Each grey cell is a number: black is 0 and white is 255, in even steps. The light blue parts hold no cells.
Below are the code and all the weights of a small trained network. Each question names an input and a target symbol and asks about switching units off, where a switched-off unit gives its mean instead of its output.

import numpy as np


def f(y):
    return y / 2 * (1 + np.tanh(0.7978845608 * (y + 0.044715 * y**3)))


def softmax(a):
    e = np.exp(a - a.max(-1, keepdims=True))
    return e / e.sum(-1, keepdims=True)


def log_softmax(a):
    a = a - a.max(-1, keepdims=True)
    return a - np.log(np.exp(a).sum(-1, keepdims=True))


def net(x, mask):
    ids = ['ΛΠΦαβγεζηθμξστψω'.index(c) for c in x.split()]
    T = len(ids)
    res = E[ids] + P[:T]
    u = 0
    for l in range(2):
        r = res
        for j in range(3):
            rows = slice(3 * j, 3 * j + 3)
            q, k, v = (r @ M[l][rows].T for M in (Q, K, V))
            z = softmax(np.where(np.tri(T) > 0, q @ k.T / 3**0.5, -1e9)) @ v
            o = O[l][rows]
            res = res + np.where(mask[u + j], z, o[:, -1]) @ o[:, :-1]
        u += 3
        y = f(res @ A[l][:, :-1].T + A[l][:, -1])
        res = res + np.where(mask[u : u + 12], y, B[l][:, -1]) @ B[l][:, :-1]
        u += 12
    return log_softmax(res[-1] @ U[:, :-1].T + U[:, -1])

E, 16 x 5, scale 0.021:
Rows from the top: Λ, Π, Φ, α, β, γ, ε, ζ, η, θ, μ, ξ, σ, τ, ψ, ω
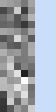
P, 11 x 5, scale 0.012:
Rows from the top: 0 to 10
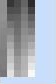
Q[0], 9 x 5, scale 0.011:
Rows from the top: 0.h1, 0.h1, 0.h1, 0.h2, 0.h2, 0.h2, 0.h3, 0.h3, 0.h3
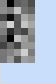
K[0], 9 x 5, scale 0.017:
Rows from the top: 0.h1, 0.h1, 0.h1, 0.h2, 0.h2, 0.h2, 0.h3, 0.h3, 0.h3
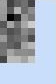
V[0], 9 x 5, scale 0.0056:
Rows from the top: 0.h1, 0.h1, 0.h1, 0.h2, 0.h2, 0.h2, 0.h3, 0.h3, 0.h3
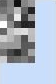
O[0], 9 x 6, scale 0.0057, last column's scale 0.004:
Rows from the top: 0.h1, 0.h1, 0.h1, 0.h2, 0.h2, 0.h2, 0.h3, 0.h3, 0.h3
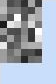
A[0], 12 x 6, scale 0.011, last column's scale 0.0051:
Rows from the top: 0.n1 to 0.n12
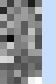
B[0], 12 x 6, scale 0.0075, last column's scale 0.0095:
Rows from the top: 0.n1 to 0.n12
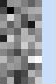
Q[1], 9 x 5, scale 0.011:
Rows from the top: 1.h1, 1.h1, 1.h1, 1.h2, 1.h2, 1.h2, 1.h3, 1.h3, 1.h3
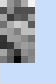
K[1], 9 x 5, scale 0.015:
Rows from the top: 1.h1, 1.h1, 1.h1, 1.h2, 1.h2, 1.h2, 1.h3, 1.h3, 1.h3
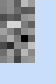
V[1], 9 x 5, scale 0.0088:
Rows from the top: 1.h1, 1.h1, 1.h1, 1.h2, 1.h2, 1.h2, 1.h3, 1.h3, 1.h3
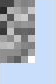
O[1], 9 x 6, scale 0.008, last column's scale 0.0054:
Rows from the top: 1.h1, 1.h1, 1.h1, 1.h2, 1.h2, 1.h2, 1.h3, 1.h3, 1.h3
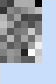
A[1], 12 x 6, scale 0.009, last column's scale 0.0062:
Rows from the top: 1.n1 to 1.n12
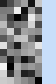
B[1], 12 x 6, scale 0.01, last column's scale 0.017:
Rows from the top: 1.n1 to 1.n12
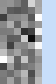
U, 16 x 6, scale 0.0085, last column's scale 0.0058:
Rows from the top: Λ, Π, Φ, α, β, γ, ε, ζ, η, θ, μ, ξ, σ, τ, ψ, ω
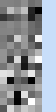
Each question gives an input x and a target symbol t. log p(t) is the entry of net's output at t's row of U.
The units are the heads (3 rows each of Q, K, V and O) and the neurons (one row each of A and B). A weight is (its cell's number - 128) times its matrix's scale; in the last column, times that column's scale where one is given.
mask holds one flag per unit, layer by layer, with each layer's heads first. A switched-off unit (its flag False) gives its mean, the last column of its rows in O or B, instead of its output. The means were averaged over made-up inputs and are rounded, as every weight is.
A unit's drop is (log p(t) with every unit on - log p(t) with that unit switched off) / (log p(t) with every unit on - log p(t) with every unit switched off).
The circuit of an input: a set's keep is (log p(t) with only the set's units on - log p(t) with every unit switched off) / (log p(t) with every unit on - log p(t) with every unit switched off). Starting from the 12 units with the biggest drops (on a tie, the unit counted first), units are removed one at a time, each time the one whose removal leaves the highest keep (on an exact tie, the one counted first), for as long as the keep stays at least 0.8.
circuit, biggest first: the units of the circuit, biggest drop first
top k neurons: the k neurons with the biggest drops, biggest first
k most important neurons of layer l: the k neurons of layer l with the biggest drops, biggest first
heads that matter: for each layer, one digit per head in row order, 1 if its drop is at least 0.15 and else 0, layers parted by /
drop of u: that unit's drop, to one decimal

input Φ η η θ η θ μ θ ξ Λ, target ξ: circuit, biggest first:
0.h2
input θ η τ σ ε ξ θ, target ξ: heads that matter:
010 / 100
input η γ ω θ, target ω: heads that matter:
010 / 100
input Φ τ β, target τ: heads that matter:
001 / 110
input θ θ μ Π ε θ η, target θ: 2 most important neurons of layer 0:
0.n9, 0.n7
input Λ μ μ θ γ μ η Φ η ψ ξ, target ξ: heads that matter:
010 / 000
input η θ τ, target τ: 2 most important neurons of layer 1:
1.n6, 1.n1
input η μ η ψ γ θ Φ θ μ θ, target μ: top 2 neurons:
1.n3, 0.n4
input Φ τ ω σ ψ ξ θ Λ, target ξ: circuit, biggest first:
0.h2, 1.h1
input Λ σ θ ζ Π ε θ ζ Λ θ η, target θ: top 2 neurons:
1.n5, 0.n9
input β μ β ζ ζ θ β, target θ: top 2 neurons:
1.n5, 0.n9
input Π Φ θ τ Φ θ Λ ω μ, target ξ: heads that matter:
100 / 000
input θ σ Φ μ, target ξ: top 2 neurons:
0.n4, 1.n2
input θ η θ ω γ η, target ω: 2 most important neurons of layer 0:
0.n6, 0.n2
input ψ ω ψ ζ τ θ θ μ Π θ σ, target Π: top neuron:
1.n12
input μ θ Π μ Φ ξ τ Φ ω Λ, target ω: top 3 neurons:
0.n6, 1.n3, 0.n2
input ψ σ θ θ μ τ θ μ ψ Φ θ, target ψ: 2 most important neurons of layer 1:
1.n7, 1.n4
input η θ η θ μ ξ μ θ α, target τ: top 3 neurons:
1.n9, 1.n5, 0.n9
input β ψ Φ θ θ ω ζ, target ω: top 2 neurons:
0.n6, 1.n3
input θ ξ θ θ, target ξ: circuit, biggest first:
1.h1
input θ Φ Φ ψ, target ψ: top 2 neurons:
1.n1, 0.n2
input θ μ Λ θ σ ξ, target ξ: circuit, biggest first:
0.h2, 1.h1
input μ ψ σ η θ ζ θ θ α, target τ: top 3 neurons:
1.n9, 1.n5, 1.n3
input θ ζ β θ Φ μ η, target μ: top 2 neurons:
1.n3, 0.n4
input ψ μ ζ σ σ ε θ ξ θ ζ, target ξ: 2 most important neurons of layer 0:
0.n6, 0.n1
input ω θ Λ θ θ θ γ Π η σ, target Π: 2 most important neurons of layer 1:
1.n12, 1.n7
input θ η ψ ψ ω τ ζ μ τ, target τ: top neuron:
1.n6
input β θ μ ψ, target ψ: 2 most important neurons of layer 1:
1.n1, 1.n5
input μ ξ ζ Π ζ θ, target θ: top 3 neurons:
1.n5, 0.n9, 0.n7
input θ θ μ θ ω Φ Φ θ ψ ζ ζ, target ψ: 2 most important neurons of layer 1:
1.n7, 1.n4
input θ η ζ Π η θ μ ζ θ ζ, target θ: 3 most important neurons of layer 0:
0.n12, 0.n9, 0.n7
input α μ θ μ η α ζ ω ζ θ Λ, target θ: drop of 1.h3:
0.2
